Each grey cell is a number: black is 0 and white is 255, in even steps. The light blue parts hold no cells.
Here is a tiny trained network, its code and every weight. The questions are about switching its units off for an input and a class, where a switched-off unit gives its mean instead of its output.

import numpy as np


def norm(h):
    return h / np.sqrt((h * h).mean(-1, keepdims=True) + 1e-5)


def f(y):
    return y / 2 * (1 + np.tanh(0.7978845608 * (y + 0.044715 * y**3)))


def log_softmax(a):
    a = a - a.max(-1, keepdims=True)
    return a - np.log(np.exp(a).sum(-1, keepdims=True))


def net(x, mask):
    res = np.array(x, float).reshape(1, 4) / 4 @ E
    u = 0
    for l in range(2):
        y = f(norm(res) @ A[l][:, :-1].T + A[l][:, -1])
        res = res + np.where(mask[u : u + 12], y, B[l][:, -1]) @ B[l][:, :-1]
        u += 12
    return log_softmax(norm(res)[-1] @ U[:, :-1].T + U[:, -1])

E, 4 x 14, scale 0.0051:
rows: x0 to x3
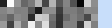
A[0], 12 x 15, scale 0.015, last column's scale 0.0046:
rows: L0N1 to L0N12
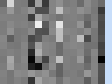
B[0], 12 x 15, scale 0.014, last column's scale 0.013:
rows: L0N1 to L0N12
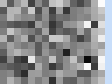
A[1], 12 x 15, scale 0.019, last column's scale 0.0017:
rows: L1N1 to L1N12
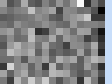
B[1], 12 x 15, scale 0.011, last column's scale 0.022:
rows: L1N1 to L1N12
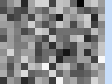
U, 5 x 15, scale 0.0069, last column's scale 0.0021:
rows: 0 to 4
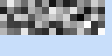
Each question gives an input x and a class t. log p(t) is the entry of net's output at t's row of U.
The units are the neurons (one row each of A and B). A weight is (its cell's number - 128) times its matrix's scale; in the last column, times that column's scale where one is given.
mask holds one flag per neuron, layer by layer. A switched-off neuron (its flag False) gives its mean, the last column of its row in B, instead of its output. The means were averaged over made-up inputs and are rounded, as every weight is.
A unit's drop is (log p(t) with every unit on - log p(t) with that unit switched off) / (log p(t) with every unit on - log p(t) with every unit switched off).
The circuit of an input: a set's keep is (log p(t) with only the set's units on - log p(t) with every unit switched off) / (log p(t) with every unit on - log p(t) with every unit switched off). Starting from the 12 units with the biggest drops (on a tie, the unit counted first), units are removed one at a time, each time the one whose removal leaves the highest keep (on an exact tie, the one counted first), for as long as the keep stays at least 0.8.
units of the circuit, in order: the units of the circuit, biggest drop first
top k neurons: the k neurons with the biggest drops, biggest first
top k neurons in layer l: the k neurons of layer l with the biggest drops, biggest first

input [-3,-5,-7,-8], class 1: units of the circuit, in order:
(L0N9)
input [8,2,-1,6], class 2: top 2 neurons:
(L0N9; L0N10)
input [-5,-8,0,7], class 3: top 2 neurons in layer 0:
(L0N6; L0N1)
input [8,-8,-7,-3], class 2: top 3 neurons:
(L0N1; L0N10; L0N8)
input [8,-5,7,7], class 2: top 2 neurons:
(L0N9; L0N2)
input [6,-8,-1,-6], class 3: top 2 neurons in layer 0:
(L0N4; L0N6)
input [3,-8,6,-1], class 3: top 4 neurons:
(L0N4; L1N3; L0N2; L0N5)
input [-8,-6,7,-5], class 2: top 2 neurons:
(L0N6; L0N2)
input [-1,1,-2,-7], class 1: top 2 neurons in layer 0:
(L0N9; L0N6)
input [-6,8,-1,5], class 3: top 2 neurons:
(L0N1; L0N9)
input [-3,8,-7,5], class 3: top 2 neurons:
(L1N3; L0N8)
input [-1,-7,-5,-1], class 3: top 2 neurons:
(L0N4; L1N3)
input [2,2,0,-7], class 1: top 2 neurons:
(L0N9; L0N1)
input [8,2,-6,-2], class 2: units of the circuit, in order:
(L0N1)
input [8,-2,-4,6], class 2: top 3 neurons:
(L0N9; L0N10; L0N4)
